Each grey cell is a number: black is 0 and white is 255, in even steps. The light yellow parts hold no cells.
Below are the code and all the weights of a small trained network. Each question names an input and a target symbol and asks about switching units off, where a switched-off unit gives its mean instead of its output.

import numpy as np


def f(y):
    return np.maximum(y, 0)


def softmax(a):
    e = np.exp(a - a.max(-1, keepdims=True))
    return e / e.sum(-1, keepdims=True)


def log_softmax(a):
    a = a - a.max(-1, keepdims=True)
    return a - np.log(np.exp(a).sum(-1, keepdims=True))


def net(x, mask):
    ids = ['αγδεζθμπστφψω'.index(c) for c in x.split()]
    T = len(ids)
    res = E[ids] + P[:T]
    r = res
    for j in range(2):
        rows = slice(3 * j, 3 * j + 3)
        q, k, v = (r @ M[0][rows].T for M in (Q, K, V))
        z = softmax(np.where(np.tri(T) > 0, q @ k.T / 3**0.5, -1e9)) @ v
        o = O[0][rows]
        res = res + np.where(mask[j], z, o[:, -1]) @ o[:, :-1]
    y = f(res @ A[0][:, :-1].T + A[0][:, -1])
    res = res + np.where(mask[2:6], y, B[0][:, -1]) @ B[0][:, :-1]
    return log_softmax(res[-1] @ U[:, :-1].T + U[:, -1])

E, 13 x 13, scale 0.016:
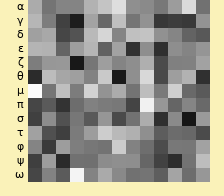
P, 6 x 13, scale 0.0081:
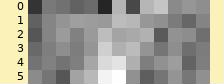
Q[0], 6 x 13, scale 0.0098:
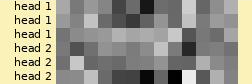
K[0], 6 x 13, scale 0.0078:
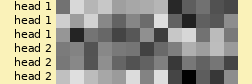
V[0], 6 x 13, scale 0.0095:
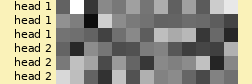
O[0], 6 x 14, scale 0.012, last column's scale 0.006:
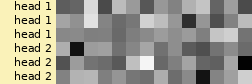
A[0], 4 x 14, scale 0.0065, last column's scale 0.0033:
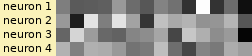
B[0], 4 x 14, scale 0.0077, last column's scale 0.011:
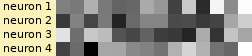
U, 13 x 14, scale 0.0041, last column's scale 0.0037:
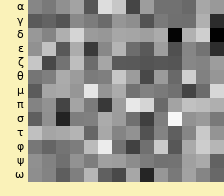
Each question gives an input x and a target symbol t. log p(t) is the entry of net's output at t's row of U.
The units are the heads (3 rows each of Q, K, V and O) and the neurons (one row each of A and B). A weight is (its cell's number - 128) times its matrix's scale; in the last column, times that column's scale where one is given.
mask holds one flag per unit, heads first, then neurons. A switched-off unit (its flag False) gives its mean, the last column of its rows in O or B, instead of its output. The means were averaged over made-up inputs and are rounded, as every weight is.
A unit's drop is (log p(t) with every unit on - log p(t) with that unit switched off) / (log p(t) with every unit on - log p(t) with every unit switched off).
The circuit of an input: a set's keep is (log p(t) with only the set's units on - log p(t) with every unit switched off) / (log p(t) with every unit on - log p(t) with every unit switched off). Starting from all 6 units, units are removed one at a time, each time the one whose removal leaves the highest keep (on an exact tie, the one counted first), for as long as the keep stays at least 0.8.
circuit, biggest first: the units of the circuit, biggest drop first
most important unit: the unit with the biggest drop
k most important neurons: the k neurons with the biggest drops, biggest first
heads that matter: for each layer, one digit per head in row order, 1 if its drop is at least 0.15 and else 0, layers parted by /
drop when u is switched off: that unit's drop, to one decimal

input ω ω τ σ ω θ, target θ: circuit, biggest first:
(neuron 1; head 2; head 1)
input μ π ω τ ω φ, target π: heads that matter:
10
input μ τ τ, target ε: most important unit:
head 1
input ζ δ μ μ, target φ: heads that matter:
11
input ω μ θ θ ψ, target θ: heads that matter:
11
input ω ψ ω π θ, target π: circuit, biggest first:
(head 1; head 2)
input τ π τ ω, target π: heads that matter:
10
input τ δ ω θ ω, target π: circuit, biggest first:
(head 1; head 2; neuron 4)
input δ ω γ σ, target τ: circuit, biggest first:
(head 2; neuron 3; head 1)
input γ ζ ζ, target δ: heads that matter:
01
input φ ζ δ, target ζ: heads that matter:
11
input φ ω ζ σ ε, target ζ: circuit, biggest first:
(head 2; head 1)
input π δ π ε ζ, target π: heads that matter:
10
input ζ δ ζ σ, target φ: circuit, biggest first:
(head 1)
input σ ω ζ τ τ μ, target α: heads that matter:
01
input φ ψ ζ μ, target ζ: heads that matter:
11
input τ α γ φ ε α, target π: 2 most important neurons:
(neuron 4; neuron 1)
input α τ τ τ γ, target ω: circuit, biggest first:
(head 2; head 1)
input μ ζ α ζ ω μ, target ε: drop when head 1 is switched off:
0.9
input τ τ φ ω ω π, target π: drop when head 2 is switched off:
0.3
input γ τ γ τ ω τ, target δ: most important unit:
head 2
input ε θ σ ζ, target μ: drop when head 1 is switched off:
0.6
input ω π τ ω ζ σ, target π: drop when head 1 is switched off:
0.9
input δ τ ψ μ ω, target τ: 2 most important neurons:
(neuron 3; neuron 4)
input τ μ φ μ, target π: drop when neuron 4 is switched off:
0.2
